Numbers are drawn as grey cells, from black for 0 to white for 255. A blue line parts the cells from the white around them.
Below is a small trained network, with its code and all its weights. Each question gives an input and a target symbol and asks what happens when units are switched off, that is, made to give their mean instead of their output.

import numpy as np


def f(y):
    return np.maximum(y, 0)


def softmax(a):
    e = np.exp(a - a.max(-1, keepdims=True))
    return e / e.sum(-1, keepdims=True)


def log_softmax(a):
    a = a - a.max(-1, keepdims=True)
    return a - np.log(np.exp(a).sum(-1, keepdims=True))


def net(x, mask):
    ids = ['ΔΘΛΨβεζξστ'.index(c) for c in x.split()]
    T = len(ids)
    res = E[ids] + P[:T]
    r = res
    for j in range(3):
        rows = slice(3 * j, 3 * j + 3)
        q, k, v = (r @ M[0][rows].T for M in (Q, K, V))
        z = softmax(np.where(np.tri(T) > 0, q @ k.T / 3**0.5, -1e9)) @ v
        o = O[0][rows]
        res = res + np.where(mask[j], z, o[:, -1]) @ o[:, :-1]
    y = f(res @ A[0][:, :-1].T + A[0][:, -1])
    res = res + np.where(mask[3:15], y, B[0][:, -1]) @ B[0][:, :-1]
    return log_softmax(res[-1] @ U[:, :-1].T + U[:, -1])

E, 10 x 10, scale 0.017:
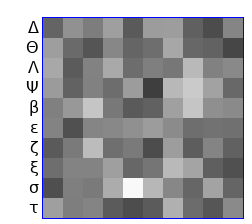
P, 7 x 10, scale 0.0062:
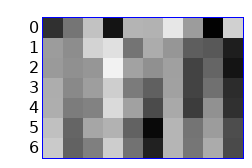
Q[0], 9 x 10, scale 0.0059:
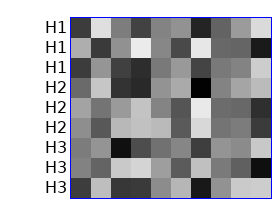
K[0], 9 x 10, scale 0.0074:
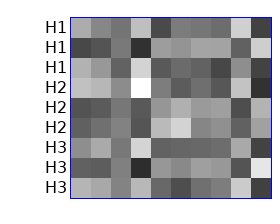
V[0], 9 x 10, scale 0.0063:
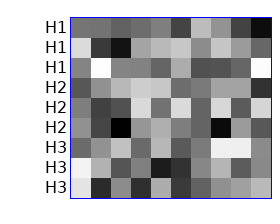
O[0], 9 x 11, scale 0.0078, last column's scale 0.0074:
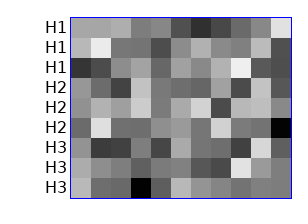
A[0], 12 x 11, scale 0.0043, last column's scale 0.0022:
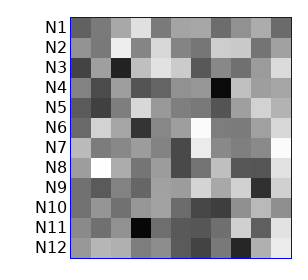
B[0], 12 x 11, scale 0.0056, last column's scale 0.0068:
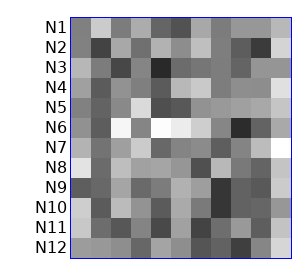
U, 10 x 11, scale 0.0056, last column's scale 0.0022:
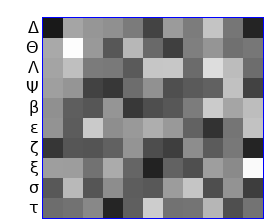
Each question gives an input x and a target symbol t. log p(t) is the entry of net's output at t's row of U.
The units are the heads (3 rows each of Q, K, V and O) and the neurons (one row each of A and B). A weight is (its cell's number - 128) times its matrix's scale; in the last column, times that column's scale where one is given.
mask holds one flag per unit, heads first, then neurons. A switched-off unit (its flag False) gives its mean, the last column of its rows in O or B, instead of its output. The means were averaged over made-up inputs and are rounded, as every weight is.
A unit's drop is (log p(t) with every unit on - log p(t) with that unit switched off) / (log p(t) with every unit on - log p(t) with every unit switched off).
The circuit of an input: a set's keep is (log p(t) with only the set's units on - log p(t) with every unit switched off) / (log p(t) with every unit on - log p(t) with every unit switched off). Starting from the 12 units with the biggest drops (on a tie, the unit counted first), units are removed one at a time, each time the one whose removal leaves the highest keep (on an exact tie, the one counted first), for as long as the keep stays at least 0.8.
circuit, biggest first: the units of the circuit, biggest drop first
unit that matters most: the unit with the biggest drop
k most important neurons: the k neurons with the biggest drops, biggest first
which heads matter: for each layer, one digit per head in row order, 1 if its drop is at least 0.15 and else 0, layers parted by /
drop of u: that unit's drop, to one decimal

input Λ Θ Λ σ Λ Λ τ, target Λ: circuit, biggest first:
[H2 H1 H3]
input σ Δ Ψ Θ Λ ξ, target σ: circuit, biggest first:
[H3 H2 H1]
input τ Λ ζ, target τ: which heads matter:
111
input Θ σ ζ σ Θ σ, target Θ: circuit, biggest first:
[H2 H1 H3]
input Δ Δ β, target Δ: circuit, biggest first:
[H1 H3]
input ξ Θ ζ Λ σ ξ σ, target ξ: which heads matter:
011
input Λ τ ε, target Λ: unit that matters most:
H2
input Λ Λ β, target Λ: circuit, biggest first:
[H2 H1]
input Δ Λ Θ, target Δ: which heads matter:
101
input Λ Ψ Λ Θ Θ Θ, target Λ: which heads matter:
110
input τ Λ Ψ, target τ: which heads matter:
111
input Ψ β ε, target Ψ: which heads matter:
101
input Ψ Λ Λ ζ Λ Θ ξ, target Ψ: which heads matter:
101
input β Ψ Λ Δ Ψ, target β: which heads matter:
011
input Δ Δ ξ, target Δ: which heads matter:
101
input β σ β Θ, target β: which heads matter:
111
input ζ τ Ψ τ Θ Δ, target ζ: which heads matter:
110
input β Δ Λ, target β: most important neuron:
[N5]
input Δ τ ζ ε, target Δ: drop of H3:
0.4
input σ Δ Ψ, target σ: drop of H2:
0.4
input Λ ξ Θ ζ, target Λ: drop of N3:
0.0
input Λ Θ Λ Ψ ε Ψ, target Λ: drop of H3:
0.2
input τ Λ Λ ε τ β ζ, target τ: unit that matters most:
H2
